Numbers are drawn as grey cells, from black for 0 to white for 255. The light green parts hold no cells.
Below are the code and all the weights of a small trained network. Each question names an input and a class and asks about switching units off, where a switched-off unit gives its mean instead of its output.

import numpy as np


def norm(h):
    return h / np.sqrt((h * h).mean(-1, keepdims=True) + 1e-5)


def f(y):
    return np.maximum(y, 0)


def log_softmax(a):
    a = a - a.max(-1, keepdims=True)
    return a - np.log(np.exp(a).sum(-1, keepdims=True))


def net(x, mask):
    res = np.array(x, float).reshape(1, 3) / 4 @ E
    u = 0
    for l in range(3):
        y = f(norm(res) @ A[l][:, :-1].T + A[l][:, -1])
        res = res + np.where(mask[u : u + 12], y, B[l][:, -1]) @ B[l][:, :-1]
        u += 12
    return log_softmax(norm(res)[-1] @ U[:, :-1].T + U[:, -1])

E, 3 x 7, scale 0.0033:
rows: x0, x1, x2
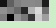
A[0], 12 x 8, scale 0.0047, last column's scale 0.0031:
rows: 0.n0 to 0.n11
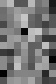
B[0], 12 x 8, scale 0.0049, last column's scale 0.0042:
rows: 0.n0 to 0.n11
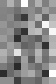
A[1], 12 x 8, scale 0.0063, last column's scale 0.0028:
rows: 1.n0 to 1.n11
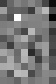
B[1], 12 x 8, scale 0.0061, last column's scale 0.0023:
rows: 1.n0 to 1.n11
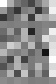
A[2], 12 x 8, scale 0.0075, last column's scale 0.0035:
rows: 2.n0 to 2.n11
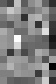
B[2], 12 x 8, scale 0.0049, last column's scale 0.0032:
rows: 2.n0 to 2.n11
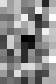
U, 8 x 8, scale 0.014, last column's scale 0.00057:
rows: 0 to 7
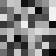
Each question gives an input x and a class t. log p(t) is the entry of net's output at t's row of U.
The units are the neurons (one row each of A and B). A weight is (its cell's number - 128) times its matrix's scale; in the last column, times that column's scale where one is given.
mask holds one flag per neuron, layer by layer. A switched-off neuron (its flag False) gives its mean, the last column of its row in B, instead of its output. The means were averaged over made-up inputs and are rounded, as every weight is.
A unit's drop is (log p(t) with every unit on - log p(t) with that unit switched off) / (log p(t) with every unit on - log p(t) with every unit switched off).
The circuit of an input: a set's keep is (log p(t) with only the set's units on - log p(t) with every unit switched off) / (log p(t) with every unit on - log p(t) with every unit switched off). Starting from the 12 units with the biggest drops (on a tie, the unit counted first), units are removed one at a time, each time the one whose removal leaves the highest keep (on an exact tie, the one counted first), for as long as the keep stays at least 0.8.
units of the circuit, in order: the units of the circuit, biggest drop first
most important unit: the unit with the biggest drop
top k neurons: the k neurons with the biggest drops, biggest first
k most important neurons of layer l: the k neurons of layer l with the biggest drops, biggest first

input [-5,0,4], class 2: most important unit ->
0.n4
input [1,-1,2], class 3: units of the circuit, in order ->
(0.n4; 0.n7; 1.n2)
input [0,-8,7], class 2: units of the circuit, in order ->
(0.n10; 1.n7; 1.n1)
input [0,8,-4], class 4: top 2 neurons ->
(0.n10; 0.n0)
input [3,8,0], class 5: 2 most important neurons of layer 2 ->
(2.n1; 2.n10)
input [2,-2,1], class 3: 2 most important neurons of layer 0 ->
(0.n7; 0.n4)
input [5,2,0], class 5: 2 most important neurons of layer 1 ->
(1.n8; 1.n0)
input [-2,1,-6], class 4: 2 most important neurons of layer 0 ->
(0.n0; 0.n7)
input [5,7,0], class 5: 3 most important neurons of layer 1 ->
(1.n8; 1.n4; 1.n9)
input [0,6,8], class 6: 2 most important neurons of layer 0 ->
(0.n10; 0.n9)
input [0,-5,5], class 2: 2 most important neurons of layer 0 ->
(0.n10; 0.n9)
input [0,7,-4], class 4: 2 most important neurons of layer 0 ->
(0.n10; 0.n0)
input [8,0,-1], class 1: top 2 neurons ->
(0.n4; 0.n3)
